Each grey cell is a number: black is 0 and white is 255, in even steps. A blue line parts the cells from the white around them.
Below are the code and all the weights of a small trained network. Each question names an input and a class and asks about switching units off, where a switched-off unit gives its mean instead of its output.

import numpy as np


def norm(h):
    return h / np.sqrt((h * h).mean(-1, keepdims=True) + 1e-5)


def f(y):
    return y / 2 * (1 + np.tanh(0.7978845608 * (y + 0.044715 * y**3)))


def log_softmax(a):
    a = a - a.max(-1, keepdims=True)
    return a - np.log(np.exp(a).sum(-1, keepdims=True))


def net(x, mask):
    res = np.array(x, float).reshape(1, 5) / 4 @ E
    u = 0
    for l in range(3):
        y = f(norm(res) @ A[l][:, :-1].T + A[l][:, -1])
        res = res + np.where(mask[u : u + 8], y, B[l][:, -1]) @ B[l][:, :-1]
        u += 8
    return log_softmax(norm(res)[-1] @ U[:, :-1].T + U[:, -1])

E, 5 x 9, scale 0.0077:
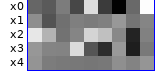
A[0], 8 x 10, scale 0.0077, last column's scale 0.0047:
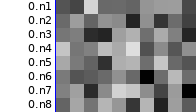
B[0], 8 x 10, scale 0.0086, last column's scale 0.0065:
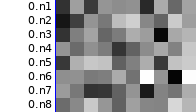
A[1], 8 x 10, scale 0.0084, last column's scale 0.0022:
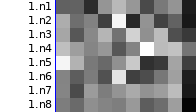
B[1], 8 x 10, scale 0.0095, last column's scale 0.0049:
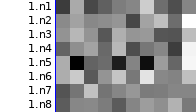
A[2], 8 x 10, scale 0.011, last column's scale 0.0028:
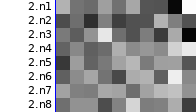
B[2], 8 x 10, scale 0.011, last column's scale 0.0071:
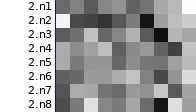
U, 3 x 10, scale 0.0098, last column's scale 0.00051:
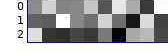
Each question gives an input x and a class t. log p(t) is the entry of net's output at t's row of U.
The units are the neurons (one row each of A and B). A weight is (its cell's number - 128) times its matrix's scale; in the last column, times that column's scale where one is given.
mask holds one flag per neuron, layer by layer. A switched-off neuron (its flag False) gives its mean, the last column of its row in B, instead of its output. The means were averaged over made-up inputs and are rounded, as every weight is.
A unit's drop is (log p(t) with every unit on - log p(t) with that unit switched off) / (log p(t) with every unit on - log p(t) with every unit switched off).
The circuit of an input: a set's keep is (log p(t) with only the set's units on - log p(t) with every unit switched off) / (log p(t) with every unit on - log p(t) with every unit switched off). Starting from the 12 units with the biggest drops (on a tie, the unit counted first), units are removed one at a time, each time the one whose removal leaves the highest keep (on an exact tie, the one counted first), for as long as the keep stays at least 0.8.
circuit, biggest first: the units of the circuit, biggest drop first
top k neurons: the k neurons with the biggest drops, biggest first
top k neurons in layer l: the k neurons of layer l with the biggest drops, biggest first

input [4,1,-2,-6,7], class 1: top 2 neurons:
0.n3; 0.n5
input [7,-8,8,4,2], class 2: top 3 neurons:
1.n5; 0.n7; 0.n8
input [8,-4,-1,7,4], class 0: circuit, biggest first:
0.n6
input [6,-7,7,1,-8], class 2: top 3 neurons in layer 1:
1.n5; 1.n3; 1.n4
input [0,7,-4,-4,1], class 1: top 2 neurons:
0.n3; 1.n5
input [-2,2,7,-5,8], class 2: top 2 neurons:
1.n5; 0.n7
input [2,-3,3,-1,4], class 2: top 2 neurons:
0.n7; 1.n5
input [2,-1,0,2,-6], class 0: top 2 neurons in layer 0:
0.n6; 0.n5
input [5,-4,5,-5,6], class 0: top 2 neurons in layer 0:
0.n6; 0.n8
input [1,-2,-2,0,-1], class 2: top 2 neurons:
0.n1; 1.n6
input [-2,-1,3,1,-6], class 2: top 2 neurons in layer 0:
0.n6; 0.n7
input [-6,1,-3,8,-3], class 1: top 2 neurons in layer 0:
0.n6; 0.n2
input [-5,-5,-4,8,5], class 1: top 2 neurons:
0.n6; 2.n3
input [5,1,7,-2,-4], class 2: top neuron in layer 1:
1.n5
